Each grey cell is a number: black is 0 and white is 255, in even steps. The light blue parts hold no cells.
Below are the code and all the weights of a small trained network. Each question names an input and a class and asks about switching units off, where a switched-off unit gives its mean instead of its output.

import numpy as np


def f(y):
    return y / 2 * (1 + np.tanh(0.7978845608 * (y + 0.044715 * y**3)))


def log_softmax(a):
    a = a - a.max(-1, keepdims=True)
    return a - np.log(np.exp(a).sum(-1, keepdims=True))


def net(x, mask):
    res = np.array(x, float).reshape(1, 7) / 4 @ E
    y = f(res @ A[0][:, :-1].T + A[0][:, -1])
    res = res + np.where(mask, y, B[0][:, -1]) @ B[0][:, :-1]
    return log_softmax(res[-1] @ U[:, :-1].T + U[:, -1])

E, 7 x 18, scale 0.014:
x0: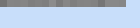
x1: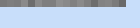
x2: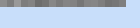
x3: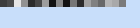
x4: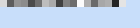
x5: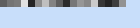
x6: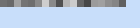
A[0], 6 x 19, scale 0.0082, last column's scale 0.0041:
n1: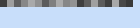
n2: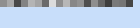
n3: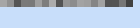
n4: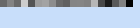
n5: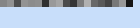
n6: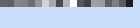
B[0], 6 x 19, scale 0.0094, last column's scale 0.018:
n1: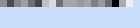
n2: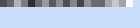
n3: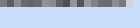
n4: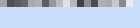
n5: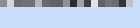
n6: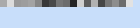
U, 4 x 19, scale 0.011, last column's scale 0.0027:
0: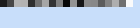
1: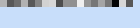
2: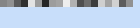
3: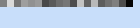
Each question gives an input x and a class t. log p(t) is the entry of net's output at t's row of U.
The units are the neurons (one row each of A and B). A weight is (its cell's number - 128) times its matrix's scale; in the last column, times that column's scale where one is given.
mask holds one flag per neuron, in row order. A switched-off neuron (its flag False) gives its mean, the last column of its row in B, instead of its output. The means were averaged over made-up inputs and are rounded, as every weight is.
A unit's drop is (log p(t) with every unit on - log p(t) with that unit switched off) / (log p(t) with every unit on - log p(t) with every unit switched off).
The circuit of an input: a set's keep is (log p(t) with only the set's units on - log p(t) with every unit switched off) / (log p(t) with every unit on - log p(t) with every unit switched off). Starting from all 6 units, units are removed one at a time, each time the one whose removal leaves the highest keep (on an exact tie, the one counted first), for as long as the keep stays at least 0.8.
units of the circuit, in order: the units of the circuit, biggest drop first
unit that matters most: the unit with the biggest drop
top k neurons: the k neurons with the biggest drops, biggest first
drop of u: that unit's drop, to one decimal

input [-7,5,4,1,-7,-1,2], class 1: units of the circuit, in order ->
(n1)
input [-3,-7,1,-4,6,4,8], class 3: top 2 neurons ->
(n6; n1)
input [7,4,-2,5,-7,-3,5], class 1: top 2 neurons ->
(n1; n2)
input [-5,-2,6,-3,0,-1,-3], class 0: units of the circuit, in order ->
(n6; n4; n1)
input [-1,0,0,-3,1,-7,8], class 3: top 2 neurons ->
(n6; n4)
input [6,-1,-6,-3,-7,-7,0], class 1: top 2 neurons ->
(n1; n4)
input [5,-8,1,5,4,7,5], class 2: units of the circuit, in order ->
(n4; n2)
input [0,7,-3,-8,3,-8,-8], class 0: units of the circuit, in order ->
(n2; n4)
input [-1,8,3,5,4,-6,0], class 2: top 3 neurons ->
(n2; n1; n3)
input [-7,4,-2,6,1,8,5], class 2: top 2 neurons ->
(n4; n2)
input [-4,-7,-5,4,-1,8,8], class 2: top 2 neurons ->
(n4; n5)
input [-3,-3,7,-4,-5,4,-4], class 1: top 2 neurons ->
(n1; n6)
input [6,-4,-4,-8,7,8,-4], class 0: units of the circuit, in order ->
(n2; n3)
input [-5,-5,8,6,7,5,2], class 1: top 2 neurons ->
(n2; n3)
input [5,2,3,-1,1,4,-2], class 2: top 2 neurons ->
(n4; n1)
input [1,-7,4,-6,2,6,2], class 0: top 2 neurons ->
(n2; n3)
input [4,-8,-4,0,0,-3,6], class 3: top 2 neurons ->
(n4; n6)
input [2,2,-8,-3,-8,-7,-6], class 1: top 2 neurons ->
(n1; n4)
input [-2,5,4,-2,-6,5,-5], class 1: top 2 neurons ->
(n1; n6)
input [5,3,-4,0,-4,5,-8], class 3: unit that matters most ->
n5
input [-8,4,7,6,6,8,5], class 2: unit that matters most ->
n4
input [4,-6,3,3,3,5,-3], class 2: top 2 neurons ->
(n4; n1)
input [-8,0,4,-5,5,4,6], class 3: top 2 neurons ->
(n6; n1)
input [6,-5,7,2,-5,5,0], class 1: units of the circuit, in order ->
(n1; n2)
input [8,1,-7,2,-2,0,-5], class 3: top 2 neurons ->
(n2; n5)
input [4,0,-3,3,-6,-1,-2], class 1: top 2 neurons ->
(n1; n2)
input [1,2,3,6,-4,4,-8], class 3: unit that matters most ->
n5
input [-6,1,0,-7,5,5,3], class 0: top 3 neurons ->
(n2; n3; n1)
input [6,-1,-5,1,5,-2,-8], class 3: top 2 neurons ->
(n1; n5)
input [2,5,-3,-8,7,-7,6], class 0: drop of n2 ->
0.5
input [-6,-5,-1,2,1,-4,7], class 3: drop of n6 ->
0.3
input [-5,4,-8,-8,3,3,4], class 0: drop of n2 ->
0.3
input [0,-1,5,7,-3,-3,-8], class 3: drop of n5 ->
0.6
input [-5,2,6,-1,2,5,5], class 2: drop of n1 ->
0.2
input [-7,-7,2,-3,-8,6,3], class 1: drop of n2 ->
0.0
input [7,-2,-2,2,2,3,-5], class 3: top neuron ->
(n1)
